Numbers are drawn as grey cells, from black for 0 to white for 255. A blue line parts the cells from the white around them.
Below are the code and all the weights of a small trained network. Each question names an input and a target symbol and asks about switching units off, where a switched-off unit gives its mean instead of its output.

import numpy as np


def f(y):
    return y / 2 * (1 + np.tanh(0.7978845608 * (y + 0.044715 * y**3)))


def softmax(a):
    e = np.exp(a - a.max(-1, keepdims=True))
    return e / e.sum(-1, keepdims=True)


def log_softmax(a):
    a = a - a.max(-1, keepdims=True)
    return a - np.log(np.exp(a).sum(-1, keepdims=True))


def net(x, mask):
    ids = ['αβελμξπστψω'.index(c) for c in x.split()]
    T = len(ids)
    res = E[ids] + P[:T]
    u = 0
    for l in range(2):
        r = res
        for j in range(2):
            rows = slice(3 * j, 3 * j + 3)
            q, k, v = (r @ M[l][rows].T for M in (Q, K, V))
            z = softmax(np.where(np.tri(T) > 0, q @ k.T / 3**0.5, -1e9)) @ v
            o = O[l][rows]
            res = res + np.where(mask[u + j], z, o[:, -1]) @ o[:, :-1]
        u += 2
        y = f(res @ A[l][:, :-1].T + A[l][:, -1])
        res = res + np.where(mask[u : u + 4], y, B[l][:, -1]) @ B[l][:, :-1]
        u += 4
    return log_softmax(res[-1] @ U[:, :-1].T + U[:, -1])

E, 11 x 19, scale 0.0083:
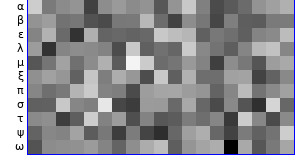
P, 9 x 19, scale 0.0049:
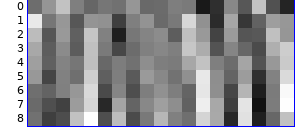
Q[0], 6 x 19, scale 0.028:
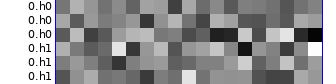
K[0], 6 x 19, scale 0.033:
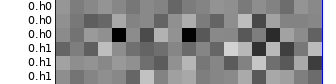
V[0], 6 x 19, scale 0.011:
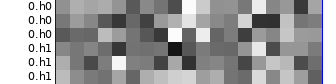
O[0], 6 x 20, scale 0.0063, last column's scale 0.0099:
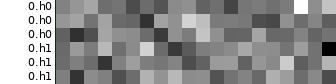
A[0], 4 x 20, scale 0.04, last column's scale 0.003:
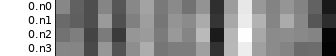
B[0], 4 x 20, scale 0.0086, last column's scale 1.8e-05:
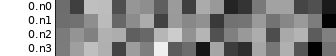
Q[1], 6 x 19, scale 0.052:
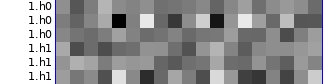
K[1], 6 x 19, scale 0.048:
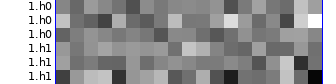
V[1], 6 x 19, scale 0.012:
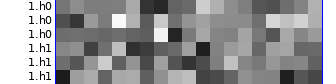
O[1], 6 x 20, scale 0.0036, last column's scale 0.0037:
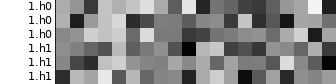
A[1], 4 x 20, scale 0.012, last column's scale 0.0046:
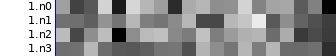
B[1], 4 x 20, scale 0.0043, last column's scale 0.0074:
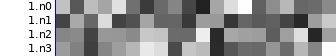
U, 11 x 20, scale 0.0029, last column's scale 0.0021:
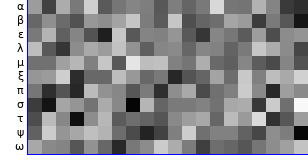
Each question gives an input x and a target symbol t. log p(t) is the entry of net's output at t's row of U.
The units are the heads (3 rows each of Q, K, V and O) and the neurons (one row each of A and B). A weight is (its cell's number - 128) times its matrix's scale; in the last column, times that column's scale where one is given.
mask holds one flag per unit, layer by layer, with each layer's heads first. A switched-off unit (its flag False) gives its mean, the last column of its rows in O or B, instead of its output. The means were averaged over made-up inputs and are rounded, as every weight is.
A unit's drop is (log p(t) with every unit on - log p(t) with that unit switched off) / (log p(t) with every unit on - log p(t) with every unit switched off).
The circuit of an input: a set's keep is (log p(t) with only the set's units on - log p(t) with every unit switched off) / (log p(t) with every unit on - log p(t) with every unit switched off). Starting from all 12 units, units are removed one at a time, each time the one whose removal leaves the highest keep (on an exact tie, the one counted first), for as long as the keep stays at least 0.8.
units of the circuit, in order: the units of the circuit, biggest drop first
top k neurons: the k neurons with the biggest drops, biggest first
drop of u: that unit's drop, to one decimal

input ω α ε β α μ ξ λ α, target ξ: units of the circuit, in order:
(0.h0)
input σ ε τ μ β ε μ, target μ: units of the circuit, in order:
(1.h1; 1.h0; 0.h1)
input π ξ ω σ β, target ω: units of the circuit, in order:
(1.h0; 0.h1; 0.h0)
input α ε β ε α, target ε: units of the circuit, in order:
(0.h1; 1.h1; 1.n1; 1.h0)
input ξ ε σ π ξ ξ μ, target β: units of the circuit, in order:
(1.h0; 1.n3; 0.h0; 0.h1)
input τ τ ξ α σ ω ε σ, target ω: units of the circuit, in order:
(0.h1; 0.h0)
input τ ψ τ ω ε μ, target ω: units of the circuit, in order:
(0.h1; 0.h0)
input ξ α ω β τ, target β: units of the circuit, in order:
(1.h0; 1.n3; 0.h0; 1.h1)
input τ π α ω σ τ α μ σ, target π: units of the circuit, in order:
(1.h1; 0.h1; 0.h0)
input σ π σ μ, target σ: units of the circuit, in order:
(0.h0; 1.h1)
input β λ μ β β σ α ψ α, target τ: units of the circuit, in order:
(1.h0; 0.h1)
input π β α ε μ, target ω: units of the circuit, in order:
(0.h0; 1.h0)
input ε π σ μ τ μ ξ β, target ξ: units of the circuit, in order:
(0.h0; 1.h1)
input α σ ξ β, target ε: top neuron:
(1.n1)
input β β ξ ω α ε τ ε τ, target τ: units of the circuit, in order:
(0.h1; 1.h0)
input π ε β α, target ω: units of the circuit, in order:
(0.h0; 1.h0)
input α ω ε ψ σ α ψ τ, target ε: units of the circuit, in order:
(1.h1; 1.n1; 0.h1; 0.h0)
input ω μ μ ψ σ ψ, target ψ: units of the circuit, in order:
(0.h1; 1.h1)
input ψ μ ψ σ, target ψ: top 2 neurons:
(1.n1; 1.n3)
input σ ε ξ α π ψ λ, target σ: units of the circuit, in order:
(0.h0)
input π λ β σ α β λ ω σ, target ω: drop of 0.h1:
0.4
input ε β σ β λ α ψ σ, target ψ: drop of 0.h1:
0.5
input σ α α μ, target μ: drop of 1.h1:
0.4
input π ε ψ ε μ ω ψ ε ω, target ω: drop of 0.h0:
0.1
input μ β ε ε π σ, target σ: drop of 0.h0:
0.5
